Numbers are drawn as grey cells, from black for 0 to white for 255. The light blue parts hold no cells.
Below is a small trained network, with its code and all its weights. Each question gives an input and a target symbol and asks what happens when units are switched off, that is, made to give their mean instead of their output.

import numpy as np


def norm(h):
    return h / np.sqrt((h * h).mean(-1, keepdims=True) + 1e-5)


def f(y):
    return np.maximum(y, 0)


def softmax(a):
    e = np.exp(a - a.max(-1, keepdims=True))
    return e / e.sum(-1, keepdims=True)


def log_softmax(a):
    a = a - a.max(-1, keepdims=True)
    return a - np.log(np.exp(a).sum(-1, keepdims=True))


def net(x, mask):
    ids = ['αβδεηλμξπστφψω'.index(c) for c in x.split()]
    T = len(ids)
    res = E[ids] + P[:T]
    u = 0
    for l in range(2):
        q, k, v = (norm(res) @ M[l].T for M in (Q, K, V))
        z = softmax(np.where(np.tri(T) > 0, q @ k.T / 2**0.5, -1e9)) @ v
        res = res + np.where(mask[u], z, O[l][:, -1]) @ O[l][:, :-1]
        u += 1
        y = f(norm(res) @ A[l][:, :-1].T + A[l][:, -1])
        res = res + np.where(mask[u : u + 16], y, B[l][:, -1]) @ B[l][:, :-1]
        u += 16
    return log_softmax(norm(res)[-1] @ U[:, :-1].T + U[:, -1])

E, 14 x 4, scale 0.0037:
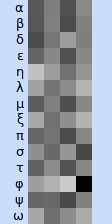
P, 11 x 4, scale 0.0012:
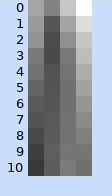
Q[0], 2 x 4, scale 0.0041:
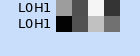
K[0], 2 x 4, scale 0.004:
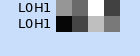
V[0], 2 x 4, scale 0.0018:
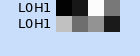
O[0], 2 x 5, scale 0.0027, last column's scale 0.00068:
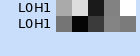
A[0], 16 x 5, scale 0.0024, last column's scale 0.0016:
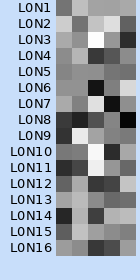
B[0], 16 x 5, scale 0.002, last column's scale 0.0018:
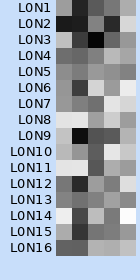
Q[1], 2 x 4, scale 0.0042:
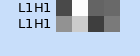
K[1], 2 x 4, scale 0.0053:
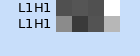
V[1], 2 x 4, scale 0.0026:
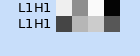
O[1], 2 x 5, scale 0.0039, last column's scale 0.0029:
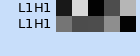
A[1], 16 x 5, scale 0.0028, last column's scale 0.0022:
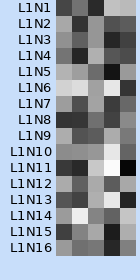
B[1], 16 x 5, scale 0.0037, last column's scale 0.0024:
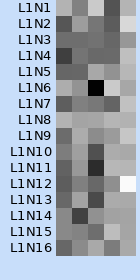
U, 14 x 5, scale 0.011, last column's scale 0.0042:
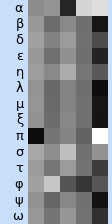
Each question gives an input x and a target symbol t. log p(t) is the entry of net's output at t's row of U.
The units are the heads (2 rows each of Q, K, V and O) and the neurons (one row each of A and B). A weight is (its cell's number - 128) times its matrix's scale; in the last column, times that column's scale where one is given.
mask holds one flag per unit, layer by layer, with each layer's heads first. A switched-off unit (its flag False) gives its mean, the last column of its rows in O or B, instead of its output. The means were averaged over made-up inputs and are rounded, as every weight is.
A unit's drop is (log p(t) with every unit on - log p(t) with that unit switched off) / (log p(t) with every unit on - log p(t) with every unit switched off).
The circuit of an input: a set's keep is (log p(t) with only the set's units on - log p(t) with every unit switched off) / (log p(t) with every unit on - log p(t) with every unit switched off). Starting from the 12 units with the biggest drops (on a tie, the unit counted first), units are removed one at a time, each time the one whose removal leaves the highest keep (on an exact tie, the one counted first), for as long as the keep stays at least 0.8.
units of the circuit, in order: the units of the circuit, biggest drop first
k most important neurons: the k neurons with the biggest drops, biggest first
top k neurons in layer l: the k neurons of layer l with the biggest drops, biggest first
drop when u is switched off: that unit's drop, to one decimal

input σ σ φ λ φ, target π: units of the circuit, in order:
[L1H1, L1N5]
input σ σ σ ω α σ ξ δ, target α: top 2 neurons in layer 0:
[L0N8, L0N2]
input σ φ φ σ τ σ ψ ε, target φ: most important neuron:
[L1N1]
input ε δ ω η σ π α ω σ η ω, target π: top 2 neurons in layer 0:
[L0N2, L0N7]
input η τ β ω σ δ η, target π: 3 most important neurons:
[L0N2, L0N10, L0N7]
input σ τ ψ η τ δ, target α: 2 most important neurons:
[L0N2, L0N11]
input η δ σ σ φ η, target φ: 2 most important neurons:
[L1N1, L0N14]
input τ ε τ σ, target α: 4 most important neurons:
[L0N10, L0N7, L0N2, L0N14]
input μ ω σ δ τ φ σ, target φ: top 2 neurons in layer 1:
[L1N1, L1N12]
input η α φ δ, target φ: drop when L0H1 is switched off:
0.6
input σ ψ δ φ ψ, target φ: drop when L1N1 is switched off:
0.8
